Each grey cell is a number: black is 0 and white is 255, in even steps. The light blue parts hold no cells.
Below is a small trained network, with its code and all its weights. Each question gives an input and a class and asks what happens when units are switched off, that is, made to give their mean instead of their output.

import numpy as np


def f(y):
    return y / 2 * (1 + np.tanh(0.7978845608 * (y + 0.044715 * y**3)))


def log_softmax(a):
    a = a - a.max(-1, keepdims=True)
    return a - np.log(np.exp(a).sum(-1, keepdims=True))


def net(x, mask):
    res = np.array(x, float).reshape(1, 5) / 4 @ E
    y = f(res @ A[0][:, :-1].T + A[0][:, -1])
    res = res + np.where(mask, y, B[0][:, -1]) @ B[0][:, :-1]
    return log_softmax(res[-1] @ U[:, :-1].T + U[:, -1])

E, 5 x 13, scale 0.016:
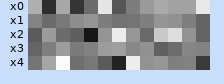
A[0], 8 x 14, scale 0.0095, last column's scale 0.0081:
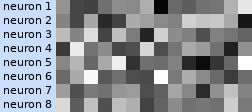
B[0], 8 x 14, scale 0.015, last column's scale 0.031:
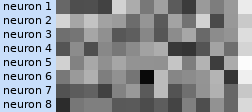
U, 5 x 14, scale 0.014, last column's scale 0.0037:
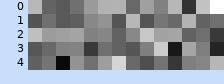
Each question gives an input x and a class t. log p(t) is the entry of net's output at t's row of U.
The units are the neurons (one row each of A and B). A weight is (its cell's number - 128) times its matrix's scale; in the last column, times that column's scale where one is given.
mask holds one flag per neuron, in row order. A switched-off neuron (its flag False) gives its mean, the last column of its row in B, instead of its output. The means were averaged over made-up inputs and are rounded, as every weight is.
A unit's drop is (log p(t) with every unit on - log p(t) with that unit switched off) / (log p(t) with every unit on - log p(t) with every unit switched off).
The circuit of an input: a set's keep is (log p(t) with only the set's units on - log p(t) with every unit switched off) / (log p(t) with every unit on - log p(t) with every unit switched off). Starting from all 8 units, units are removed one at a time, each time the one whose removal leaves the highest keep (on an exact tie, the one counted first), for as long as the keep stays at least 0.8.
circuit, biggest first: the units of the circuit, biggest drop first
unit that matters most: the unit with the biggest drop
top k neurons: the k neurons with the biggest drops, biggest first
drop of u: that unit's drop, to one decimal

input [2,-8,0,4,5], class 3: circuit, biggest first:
(neuron 1; neuron 3)
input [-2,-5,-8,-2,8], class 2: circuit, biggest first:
(neuron 5)
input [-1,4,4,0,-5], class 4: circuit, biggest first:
(neuron 6; neuron 5)
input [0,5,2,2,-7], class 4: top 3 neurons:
(neuron 5; neuron 6; neuron 2)
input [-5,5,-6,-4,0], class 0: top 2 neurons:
(neuron 6; neuron 5)
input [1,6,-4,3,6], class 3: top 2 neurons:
(neuron 3; neuron 2)
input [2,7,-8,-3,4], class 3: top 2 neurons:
(neuron 3; neuron 8)
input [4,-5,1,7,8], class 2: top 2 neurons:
(neuron 2; neuron 6)
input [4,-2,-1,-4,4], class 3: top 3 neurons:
(neuron 1; neuron 5; neuron 3)
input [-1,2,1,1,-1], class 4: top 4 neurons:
(neuron 6; neuron 5; neuron 2; neuron 7)
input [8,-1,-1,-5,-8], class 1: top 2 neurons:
(neuron 8; neuron 7)
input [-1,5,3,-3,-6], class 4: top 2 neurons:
(neuron 6; neuron 5)
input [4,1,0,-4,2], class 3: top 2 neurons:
(neuron 5; neuron 1)
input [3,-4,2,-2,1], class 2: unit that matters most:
neuron 1
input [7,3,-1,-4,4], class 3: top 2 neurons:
(neuron 8; neuron 5)
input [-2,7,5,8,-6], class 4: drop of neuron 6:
0.4
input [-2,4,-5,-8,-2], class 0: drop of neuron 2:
0.0
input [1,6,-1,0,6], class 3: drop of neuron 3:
0.3
